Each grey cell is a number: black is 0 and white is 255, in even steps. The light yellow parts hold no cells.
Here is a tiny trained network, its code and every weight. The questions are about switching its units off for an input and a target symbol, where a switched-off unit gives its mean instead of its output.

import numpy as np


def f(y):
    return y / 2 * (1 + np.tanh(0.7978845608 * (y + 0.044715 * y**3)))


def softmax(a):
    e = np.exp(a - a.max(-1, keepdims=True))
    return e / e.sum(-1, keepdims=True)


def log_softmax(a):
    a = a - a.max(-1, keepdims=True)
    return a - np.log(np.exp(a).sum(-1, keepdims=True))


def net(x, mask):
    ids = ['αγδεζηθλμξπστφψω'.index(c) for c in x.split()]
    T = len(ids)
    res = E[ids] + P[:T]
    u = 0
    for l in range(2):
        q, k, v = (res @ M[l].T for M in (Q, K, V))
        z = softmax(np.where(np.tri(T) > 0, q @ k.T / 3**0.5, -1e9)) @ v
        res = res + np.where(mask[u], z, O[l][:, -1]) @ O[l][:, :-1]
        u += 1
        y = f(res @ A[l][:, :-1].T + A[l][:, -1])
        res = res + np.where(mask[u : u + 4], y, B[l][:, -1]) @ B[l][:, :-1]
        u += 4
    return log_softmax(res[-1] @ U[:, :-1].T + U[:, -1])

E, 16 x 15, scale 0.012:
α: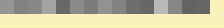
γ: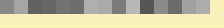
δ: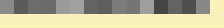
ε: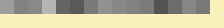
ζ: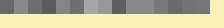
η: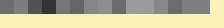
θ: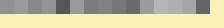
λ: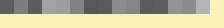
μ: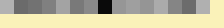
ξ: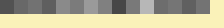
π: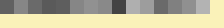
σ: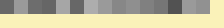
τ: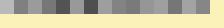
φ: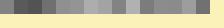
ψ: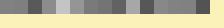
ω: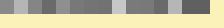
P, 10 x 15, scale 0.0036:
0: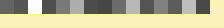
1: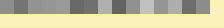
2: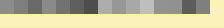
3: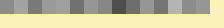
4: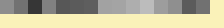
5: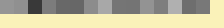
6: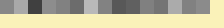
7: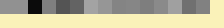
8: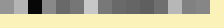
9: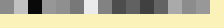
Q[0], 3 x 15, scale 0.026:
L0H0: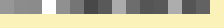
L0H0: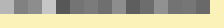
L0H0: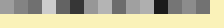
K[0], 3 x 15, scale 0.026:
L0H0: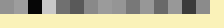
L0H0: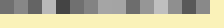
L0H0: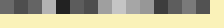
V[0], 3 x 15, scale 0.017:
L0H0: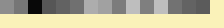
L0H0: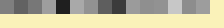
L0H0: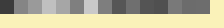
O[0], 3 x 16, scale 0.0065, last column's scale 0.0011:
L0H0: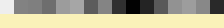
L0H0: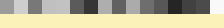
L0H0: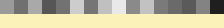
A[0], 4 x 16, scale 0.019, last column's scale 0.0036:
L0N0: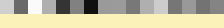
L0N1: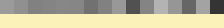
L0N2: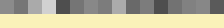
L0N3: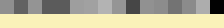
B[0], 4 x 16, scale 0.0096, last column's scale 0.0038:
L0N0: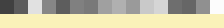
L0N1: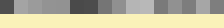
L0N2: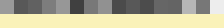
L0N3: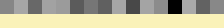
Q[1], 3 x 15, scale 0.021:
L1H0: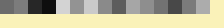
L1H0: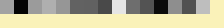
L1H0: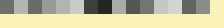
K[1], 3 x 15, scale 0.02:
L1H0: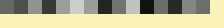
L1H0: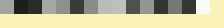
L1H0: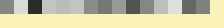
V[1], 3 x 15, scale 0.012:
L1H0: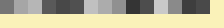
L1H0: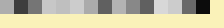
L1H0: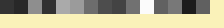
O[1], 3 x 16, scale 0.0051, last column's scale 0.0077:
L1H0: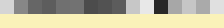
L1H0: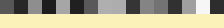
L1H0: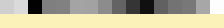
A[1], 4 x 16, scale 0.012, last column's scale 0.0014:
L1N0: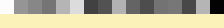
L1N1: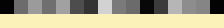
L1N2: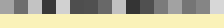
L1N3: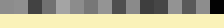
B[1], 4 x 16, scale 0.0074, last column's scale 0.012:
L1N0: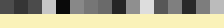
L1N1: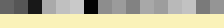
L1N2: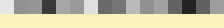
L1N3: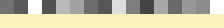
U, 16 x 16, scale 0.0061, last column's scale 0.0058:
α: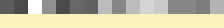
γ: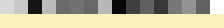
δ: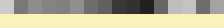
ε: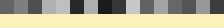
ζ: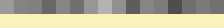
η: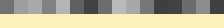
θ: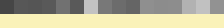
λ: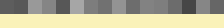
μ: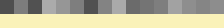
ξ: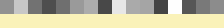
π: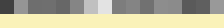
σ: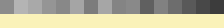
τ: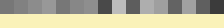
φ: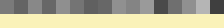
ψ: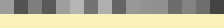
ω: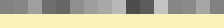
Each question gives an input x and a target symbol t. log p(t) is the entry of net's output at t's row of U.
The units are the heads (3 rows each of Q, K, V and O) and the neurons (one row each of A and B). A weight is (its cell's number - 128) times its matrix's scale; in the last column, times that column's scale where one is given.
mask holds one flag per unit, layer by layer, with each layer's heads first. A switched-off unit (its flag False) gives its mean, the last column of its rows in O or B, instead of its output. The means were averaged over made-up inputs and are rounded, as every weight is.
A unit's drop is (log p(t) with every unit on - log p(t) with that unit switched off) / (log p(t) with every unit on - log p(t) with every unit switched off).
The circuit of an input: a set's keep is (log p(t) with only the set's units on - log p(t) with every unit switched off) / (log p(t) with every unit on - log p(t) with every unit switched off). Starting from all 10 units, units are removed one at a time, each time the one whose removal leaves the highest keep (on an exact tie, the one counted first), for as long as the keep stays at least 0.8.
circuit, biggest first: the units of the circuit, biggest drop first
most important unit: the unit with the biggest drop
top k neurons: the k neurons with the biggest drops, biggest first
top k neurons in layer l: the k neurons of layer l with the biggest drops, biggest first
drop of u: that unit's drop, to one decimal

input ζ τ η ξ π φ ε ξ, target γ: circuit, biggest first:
[L0H0, L0N3, L1N3]
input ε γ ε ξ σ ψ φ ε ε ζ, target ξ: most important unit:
L0N0
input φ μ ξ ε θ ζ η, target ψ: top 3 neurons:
[L1N2, L1N1, L0N0]
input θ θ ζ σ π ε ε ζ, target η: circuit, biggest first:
[L0H0, L0N0, L1N3, L1H0]
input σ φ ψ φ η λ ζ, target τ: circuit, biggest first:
[L0N3, L0H0]
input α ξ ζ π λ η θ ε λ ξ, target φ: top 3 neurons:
[L1N3, L0N0, L1N0]
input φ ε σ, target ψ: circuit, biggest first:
[L1H0, L1N2, L0H0, L1N1]
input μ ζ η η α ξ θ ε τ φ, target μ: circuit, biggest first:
[L1H0, L1N1, L0H0]
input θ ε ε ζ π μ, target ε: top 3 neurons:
[L1N2, L1N3, L0N2]
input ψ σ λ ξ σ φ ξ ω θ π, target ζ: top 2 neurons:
[L0N3, L1N2]
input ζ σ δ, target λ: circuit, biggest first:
[L1N0, L1H0, L1N3]
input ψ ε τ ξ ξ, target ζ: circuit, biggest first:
[L1H0, L0H0, L0N3, L1N2]
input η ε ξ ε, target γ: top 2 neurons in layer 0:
[L0N0, L0N2]
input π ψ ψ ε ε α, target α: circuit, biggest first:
[L1H0]
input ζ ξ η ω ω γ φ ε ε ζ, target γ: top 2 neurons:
[L0N3, L1N3]
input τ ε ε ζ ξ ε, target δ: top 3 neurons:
[L0N0, L0N2, L1N0]
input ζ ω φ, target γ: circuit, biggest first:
[L0H0, L1N3, L0N3]
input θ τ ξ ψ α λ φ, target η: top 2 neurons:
[L0N0, L1N3]
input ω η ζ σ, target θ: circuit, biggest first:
[L0H0, L1H0]
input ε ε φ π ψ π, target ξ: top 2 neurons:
[L0N0, L0N2]
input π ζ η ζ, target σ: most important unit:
L1H0
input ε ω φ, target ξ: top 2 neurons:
[L0N0, L0N2]
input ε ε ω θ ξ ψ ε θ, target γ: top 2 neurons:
[L1N3, L0N0]
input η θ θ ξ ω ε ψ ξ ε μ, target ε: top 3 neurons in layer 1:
[L1N2, L1N3, L1N0]
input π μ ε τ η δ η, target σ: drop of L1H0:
0.6
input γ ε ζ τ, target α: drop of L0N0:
0.2
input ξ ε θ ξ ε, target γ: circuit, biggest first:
[L1N3]
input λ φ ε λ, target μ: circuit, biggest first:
[L1H0, L1N1, L0N0]
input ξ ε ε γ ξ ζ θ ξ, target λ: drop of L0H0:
0.4
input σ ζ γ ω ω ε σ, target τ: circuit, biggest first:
[L0N3, L0H0]
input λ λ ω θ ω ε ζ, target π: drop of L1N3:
0.2
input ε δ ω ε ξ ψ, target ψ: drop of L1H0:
1.1
